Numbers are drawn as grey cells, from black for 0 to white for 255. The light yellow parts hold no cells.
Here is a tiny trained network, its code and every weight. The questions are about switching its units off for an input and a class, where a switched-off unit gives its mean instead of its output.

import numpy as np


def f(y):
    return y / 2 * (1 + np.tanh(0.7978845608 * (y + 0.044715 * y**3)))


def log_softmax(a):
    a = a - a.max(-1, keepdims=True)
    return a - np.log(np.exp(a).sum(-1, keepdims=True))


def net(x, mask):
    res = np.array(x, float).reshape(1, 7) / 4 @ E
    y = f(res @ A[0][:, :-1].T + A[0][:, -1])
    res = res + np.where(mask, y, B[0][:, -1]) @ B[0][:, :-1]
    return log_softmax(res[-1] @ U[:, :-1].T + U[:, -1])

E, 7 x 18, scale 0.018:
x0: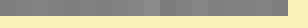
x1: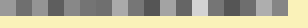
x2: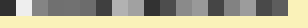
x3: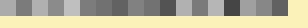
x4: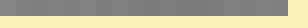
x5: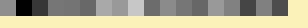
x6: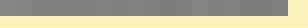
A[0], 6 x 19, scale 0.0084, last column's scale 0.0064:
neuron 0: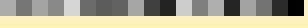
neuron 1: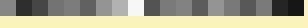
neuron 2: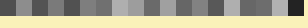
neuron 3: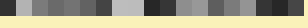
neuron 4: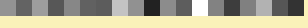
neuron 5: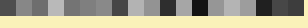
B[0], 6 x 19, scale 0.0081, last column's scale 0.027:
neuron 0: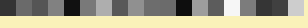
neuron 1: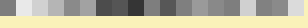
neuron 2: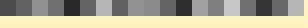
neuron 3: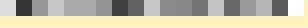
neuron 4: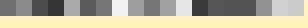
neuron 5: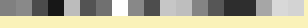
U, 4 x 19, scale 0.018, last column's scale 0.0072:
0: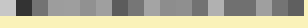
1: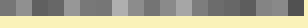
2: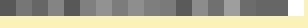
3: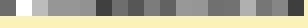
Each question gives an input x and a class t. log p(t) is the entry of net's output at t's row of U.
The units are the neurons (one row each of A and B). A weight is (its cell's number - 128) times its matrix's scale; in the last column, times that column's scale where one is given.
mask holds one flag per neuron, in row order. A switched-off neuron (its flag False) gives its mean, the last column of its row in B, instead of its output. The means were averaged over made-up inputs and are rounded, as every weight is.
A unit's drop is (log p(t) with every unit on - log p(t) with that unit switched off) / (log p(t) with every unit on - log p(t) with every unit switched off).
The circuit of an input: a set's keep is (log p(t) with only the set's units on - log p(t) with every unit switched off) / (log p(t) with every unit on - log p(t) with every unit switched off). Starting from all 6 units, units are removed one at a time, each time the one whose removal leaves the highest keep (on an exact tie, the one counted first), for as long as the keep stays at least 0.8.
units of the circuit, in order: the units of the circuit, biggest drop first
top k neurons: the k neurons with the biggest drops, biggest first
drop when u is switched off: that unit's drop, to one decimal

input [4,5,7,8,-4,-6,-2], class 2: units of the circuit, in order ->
(neuron 0)
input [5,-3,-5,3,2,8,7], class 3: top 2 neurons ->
(neuron 1; neuron 3)
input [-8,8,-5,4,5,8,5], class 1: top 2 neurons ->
(neuron 4; neuron 3)
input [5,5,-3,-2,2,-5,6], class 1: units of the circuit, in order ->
(neuron 1; neuron 3)
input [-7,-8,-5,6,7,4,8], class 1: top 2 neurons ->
(neuron 5; neuron 3)
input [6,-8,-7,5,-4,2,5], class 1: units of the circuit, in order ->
(neuron 5; neuron 3)
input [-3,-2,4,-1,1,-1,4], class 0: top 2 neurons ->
(neuron 3; neuron 1)
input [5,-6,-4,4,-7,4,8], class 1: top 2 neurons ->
(neuron 3; neuron 5)
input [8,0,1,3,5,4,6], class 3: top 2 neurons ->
(neuron 1; neuron 2)
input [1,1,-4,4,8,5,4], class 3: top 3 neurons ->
(neuron 1; neuron 3; neuron 2)
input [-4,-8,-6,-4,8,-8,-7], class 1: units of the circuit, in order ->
(neuron 1; neuron 3; neuron 5)
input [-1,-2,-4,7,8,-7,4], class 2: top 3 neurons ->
(neuron 0; neuron 1; neuron 3)
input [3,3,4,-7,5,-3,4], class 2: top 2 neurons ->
(neuron 2; neuron 1)
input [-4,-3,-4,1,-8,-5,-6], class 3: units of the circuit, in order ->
(neuron 3)
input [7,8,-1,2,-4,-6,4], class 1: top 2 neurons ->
(neuron 4; neuron 1)
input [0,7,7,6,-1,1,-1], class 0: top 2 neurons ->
(neuron 3; neuron 5)
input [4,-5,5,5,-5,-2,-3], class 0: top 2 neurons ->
(neuron 3; neuron 4)
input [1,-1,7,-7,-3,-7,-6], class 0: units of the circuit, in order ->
(neuron 3; neuron 1)
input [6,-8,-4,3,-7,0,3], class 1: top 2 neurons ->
(neuron 5; neuron 3)
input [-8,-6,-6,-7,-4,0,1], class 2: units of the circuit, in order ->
(neuron 3)
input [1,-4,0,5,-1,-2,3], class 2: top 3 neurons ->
(neuron 0; neuron 4; neuron 1)
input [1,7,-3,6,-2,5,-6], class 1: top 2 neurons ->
(neuron 4; neuron 3)
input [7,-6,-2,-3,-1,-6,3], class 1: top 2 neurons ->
(neuron 1; neuron 5)
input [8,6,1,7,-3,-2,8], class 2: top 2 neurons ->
(neuron 0; neuron 5)
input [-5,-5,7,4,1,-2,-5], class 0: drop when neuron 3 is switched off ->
1.0
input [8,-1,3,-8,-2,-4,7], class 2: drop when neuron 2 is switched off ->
0.1
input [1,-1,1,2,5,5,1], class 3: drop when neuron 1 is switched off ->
0.5
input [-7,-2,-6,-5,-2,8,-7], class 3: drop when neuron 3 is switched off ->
0.2
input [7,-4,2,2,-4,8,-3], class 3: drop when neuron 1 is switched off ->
1.2
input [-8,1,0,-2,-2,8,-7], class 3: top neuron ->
(neuron 1)
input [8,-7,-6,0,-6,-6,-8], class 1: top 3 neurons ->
(neuron 3; neuron 1; neuron 5)
